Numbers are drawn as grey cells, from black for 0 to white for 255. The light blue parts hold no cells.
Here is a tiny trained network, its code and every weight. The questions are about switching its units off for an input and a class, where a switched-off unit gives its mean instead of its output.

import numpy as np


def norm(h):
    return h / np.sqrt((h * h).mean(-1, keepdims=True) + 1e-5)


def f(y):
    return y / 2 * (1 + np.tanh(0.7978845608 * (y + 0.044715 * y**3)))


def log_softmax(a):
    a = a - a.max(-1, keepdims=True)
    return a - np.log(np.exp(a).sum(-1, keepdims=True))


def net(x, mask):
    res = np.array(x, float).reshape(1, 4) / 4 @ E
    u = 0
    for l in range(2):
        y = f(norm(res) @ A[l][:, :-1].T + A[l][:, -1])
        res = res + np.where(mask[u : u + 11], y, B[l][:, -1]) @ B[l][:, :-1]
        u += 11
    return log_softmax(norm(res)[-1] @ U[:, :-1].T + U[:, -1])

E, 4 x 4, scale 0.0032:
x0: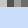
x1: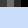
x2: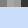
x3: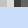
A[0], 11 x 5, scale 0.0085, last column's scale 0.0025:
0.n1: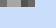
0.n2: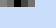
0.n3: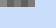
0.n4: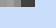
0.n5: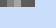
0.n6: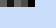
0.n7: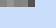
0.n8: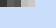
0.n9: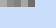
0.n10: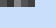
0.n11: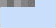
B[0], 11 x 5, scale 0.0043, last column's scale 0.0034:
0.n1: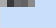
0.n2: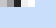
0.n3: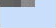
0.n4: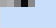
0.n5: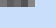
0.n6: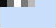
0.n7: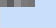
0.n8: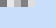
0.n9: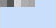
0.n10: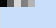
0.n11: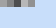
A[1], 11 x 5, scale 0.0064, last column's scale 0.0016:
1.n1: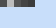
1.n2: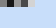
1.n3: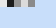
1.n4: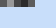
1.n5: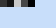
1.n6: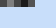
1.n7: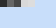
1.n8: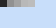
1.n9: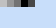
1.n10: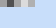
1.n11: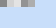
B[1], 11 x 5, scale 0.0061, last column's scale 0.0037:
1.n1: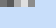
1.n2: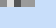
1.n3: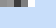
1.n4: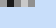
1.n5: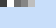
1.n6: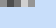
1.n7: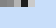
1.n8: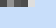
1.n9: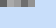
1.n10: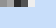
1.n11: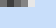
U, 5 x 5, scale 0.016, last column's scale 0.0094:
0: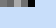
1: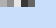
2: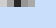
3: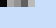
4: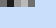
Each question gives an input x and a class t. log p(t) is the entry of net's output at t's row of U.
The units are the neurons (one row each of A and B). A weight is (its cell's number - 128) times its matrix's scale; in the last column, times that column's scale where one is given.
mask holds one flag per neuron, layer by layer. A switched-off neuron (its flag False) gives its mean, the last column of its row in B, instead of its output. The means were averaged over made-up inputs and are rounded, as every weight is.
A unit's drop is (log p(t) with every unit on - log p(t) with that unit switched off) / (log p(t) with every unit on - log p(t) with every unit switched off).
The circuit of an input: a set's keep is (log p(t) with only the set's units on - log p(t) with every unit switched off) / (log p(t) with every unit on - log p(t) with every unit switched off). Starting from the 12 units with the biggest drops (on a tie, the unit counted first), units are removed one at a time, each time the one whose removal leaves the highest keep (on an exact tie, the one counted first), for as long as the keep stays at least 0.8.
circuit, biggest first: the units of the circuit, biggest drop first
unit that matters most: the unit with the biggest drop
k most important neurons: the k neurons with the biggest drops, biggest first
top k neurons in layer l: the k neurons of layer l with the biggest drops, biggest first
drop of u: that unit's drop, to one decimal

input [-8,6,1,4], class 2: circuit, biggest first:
(0.n2)
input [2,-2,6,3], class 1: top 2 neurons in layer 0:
(0.n2 0.n4)
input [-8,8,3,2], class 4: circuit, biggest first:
(1.n4 1.n1 1.n6)
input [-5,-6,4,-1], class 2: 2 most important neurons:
(0.n10 0.n6)
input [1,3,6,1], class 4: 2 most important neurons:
(1.n4 1.n10)
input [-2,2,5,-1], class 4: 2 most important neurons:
(1.n4 1.n6)
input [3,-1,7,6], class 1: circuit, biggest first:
(1.n3 1.n10)
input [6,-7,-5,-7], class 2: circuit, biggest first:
(1.n10 1.n3)
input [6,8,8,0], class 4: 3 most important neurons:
(1.n4 1.n6 0.n2)
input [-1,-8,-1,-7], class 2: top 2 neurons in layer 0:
(0.n6 0.n10)
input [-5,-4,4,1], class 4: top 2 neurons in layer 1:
(1.n11 1.n5)
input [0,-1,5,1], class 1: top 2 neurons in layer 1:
(1.n9 1.n3)
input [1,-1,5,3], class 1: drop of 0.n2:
0.3
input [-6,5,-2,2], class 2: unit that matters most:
0.n2
